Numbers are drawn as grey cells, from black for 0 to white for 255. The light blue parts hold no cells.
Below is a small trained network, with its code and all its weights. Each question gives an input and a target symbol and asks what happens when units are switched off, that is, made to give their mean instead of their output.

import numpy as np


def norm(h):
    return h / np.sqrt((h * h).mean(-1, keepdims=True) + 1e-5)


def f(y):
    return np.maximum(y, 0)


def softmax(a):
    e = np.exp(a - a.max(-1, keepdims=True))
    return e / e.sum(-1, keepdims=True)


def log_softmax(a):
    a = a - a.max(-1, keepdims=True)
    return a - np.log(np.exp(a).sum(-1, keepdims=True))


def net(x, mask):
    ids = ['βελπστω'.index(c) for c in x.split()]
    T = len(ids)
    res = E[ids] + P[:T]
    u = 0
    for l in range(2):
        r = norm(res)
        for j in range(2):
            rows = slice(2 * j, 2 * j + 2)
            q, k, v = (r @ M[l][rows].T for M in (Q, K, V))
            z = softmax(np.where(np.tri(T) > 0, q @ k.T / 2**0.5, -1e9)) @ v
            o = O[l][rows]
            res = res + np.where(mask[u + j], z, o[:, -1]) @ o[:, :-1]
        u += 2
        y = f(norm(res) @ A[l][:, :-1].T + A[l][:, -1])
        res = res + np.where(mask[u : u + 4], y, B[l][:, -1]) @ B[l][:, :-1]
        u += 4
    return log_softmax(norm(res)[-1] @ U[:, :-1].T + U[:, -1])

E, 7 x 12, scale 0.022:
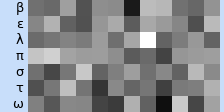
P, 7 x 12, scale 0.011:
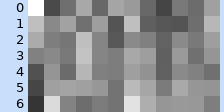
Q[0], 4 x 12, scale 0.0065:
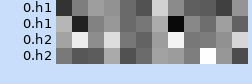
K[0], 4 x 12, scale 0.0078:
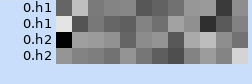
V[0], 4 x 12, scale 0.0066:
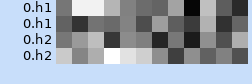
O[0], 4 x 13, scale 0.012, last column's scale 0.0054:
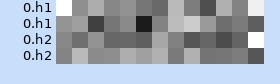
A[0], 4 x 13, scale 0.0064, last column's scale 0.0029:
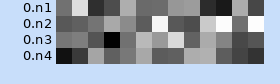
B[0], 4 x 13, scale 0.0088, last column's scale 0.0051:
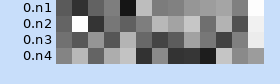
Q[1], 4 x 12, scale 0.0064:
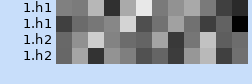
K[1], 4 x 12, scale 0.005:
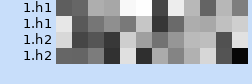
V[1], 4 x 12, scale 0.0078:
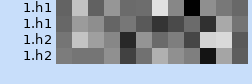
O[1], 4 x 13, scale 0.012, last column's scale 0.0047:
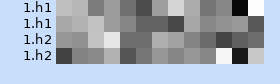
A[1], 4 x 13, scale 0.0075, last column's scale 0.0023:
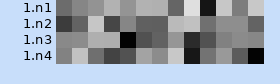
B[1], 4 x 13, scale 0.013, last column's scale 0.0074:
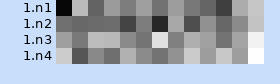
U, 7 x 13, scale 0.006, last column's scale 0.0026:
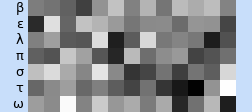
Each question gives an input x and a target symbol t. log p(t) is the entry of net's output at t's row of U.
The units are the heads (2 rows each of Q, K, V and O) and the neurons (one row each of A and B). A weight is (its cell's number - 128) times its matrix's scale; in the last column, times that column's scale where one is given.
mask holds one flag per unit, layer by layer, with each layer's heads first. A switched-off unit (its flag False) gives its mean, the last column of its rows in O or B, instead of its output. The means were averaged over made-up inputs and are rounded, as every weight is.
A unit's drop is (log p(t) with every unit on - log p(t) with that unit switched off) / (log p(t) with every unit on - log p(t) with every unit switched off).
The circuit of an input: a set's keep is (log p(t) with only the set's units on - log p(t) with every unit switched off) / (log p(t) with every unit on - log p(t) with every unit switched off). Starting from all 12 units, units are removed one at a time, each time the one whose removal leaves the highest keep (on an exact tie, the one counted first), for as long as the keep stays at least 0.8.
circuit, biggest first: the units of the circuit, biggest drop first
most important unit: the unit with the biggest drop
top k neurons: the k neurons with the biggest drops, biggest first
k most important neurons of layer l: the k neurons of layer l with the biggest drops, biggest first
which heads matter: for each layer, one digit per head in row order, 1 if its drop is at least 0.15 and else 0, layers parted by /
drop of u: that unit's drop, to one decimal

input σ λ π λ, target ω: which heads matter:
11 / 01
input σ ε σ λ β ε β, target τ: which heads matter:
00 / 00
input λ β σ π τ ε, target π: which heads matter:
01 / 01
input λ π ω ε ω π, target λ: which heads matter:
00 / 10
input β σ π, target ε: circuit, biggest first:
(0.h2 0.h1)
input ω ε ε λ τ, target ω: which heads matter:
10 / 00
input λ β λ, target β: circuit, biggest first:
(1.h1)
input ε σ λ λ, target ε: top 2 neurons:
(1.n1 0.n2)
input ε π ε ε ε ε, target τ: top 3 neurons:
(0.n3 0.n2 1.n4)
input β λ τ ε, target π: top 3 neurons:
(1.n3 0.n3 0.n1)
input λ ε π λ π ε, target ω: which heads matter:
10 / 01
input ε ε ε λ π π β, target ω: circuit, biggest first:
(1.h2 1.h1)
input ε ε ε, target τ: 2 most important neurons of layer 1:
(1.n4 1.n3)
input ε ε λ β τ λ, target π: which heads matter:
11 / 11
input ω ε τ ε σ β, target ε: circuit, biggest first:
(0.n4 0.h1 1.n1)
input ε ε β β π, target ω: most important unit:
1.n3
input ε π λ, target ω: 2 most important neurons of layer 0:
(0.n2 0.n3)
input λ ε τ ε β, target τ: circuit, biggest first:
(1.h1 1.n4)
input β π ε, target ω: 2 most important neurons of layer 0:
(0.n3 0.n2)
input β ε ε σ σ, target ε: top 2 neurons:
(1.n1 0.n2)
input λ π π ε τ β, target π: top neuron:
(1.n3)
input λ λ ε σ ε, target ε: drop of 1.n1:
0.1
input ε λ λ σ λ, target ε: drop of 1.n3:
0.0
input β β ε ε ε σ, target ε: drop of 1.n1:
0.1
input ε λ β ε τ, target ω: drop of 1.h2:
0.2
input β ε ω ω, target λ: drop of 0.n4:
-0.1
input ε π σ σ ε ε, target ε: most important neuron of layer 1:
(1.n1)
